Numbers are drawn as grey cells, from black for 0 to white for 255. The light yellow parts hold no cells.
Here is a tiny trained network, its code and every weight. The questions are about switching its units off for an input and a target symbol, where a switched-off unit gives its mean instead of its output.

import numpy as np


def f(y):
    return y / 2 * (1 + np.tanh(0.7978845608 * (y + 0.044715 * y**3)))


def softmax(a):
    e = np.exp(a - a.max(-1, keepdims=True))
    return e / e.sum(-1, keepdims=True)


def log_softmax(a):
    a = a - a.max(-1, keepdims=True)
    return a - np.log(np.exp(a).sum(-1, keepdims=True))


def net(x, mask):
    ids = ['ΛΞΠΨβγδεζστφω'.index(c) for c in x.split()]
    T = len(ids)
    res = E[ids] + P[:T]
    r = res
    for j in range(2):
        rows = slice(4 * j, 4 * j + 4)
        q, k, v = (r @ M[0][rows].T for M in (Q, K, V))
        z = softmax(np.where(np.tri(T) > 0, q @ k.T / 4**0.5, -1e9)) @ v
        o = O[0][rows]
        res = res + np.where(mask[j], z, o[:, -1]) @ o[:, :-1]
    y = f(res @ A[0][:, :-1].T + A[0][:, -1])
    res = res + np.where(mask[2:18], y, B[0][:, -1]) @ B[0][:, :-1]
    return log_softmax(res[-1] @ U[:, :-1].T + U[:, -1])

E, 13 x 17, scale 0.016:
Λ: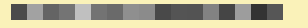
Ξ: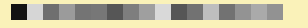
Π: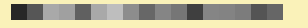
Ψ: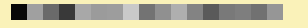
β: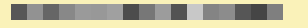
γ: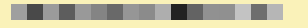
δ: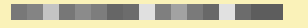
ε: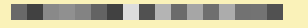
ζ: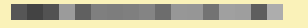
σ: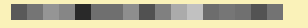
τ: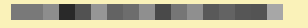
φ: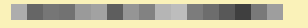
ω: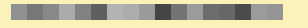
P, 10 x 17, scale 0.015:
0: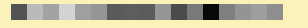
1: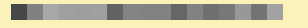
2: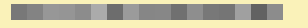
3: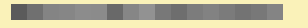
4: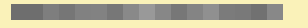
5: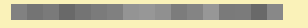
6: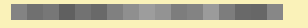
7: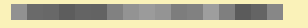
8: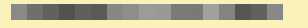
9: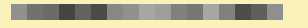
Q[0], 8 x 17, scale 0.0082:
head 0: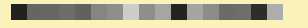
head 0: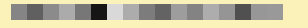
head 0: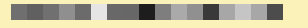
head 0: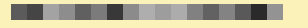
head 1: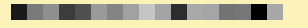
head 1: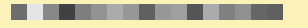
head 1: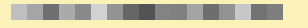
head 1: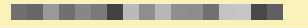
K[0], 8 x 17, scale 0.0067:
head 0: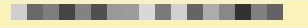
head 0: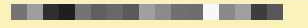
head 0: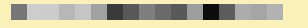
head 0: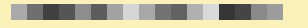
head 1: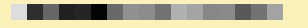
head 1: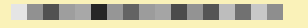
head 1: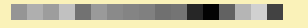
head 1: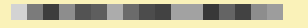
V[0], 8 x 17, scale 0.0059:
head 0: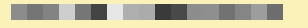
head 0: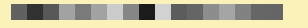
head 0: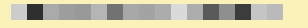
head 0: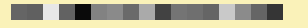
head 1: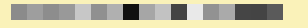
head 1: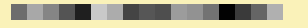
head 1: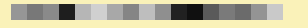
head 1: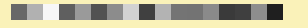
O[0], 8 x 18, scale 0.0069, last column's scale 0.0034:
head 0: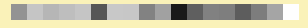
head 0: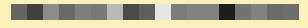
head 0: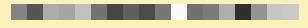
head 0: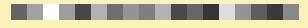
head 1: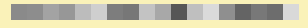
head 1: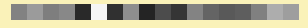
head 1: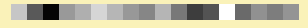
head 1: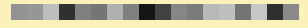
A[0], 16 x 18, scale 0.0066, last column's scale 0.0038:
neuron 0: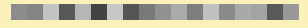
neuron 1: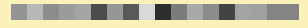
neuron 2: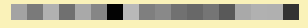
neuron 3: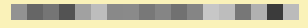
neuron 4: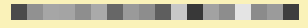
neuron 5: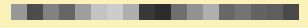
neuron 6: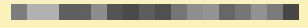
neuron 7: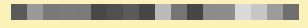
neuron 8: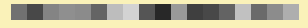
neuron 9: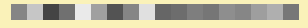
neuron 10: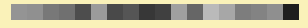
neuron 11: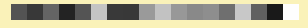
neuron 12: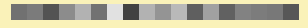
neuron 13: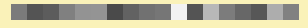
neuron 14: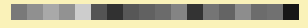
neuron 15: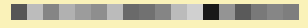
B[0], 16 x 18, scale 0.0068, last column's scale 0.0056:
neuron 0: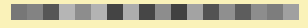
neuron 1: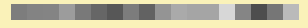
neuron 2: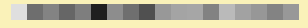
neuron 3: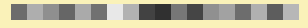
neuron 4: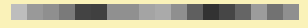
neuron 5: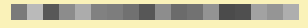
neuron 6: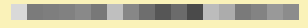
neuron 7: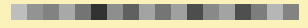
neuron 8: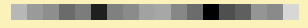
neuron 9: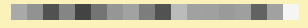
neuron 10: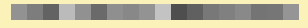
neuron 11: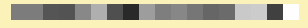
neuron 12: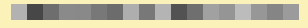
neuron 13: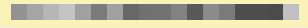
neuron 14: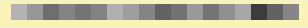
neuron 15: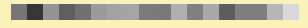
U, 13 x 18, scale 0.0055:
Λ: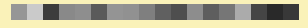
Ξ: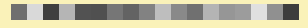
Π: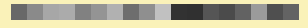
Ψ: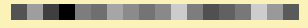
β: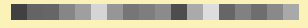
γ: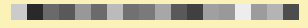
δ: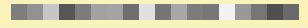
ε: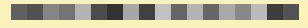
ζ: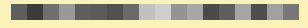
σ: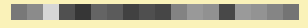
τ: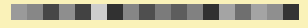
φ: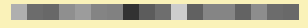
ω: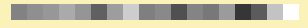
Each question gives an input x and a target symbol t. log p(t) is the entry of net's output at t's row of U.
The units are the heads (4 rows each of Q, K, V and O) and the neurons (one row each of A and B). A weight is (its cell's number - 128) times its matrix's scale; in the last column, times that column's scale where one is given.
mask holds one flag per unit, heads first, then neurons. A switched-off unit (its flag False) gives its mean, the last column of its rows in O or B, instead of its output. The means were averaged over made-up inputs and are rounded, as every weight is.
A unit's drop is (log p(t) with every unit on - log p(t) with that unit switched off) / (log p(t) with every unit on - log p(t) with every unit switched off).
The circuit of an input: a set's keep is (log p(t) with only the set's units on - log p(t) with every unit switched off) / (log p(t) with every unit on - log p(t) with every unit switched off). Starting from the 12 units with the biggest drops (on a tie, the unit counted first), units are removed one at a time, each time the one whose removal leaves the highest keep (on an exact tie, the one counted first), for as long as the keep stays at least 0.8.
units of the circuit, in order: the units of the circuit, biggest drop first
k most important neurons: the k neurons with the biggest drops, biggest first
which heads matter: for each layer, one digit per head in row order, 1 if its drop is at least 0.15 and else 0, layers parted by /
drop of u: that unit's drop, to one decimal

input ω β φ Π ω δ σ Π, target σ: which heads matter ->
01
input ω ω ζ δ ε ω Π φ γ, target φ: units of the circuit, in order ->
(head 0; neuron 13)
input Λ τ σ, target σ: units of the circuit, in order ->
(head 1)
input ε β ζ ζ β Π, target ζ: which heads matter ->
01
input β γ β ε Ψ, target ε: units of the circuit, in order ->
(head 1; neuron 0)
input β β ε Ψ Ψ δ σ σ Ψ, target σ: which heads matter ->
01
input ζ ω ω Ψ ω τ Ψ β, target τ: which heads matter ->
11
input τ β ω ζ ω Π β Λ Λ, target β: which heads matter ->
01
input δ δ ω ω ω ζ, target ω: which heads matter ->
10
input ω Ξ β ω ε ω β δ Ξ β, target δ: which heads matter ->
11
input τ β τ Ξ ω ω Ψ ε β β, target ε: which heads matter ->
11
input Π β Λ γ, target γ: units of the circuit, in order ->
(head 1; head 0)
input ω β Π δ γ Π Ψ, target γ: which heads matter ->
01
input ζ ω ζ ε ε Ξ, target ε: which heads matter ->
11
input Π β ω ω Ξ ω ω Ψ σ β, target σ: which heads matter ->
01
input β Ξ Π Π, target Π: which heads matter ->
10
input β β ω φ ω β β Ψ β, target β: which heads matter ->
11
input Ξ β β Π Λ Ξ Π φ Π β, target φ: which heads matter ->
10
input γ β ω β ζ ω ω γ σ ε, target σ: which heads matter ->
01
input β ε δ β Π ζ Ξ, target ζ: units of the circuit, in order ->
(head 1)
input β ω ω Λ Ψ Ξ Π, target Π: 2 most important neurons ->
(neuron 9; neuron 8)
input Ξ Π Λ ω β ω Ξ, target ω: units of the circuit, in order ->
(head 0)
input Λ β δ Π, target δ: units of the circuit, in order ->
(head 0; head 1)
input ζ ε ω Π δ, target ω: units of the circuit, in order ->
(head 0; neuron 11)
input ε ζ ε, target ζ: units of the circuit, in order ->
(head 1; head 0)
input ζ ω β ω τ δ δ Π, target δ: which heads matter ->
10
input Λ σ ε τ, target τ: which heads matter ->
11
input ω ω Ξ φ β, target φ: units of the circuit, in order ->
(head 0)
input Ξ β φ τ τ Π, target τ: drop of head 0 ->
0.3
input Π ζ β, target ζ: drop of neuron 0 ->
0.0
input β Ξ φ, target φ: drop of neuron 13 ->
0.2
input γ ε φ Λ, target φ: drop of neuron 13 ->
0.2
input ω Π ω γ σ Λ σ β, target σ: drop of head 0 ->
0.2
